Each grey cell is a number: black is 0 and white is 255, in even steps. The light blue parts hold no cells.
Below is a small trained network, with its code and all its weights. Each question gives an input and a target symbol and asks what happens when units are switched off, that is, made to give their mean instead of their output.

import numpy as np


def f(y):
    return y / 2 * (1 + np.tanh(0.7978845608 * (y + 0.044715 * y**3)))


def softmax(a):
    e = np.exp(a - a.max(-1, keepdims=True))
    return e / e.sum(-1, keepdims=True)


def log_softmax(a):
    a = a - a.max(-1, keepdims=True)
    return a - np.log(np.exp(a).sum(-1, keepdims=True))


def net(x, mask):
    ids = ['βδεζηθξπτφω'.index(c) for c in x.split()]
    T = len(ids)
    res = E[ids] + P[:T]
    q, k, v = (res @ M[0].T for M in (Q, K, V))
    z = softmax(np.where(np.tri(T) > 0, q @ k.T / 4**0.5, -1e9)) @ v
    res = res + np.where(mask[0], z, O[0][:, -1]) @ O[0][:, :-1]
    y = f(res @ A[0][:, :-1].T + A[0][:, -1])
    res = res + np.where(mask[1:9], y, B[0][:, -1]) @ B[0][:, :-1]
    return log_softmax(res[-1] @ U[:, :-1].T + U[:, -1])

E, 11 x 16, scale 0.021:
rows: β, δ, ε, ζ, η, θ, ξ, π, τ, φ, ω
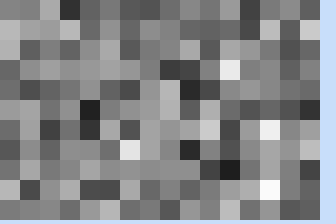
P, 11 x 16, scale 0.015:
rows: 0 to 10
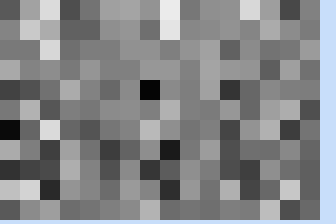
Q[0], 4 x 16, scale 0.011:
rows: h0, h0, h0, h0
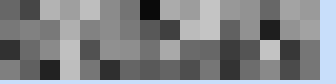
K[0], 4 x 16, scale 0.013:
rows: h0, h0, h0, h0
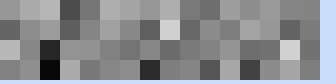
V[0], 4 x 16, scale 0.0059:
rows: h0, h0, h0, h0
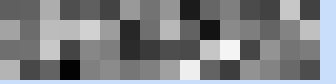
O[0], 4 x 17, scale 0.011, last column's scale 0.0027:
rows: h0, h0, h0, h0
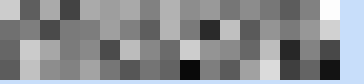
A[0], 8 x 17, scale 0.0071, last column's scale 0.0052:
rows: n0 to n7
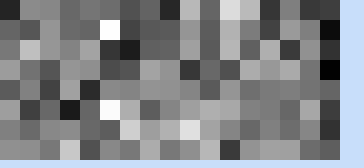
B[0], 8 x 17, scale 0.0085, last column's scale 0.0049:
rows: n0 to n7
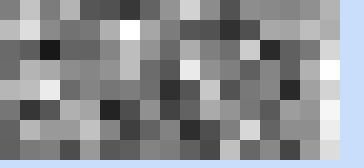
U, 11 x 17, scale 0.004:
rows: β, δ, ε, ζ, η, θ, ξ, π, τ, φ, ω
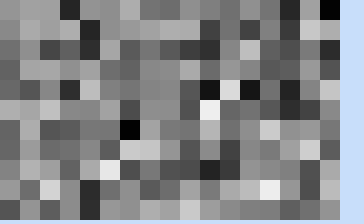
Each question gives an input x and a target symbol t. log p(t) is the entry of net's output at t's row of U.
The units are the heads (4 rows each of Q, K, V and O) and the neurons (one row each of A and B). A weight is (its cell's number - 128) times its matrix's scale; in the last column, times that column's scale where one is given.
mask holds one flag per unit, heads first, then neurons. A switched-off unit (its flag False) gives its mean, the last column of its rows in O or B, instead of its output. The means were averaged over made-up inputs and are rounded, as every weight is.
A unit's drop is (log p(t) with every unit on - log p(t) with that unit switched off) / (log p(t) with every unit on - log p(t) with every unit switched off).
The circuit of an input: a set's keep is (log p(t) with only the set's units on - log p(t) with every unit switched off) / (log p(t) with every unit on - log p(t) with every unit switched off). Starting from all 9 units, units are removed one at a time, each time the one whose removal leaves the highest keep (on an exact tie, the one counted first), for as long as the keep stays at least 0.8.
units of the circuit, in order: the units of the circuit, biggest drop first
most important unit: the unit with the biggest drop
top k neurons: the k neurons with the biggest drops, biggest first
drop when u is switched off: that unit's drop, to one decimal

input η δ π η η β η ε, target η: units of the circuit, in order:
h0; n5
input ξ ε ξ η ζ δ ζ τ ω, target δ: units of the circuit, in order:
h0; n1; n0
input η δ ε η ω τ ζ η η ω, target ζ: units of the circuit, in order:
h0; n6; n0
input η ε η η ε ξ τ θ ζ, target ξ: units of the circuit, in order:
h0; n0
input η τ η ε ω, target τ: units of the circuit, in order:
h0; n1
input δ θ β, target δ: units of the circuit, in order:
h0; n1
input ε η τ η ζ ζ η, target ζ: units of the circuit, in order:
h0; n6
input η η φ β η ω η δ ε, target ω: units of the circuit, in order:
h0; n2; n0
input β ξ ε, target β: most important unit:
h0
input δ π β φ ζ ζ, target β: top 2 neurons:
n2; n5
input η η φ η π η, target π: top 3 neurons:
n1; n5; n7
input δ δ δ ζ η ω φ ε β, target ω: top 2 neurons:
n2; n0
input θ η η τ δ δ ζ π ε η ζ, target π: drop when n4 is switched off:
0.0
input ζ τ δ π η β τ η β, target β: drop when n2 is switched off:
0.3
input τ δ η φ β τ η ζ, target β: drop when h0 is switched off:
1.3
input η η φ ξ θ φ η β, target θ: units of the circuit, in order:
h0
